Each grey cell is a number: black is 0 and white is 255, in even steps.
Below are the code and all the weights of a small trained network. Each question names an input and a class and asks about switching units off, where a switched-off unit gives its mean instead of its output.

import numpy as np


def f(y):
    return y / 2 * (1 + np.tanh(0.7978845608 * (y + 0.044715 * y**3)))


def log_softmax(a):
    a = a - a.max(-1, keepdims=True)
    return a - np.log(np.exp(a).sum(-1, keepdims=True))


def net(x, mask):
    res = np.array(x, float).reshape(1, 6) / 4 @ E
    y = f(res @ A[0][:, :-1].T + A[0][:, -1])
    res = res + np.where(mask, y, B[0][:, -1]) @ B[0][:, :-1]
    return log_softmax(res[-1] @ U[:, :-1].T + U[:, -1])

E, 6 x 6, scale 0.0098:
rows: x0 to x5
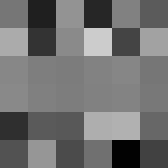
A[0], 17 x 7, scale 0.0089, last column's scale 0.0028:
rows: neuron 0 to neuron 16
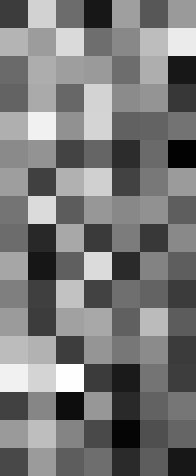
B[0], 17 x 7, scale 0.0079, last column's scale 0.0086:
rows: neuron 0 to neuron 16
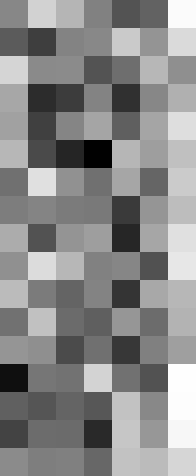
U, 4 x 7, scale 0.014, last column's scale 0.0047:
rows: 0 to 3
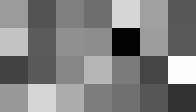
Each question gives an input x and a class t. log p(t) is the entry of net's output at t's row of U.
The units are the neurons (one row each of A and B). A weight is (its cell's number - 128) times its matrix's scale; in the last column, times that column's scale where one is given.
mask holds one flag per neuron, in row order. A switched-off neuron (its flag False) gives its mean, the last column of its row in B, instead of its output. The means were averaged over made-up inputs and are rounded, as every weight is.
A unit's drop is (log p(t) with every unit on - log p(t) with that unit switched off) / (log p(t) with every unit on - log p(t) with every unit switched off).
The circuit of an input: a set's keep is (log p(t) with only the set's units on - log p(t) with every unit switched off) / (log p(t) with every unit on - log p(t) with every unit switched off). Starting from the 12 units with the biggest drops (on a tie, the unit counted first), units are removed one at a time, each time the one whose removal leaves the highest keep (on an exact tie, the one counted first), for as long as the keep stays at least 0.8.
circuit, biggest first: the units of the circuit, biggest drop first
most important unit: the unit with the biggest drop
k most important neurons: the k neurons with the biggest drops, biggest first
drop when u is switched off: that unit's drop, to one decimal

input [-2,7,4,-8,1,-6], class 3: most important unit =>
neuron 9
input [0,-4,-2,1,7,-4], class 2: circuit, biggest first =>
(neuron 5; neuron 16)
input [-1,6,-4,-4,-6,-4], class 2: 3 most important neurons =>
(neuron 13; neuron 1; neuron 0)
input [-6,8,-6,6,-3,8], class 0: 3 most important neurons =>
(neuron 5; neuron 14; neuron 15)
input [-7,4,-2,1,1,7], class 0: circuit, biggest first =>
(neuron 14; neuron 5)
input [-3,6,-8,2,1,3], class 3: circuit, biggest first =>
(neuron 9; neuron 6)
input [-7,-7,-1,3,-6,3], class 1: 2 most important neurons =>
(neuron 4; neuron 7)
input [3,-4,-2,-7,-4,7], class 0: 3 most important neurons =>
(neuron 5; neuron 15; neuron 16)
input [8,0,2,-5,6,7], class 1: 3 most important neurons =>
(neuron 8; neuron 10; neuron 1)
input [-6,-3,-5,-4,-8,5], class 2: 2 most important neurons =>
(neuron 13; neuron 15)
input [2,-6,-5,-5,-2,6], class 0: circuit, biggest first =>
(neuron 15; neuron 5)
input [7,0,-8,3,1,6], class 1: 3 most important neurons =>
(neuron 8; neuron 10; neuron 1)
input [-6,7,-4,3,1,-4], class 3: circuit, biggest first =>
(neuron 6; neuron 9)
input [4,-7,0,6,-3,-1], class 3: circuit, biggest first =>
(neuron 0)
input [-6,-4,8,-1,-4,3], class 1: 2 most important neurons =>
(neuron 4; neuron 7)
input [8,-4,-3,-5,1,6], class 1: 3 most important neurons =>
(neuron 8; neuron 10; neuron 0)
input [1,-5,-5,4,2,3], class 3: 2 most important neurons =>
(neuron 0; neuron 13)
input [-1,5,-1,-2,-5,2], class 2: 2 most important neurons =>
(neuron 13; neuron 0)
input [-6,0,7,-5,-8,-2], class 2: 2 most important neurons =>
(neuron 13; neuron 1)
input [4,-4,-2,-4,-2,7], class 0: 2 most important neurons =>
(neuron 15; neuron 5)
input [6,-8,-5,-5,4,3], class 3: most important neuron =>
(neuron 0)
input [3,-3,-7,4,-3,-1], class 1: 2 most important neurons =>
(neuron 14; neuron 6)
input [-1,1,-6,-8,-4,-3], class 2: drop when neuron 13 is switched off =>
0.2
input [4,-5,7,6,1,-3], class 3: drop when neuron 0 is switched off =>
0.2
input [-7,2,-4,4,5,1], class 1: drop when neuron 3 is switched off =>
0.1
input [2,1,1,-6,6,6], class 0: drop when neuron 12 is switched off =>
0.0
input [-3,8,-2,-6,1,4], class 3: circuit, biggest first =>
(neuron 9)
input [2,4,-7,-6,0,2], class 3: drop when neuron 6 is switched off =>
0.1
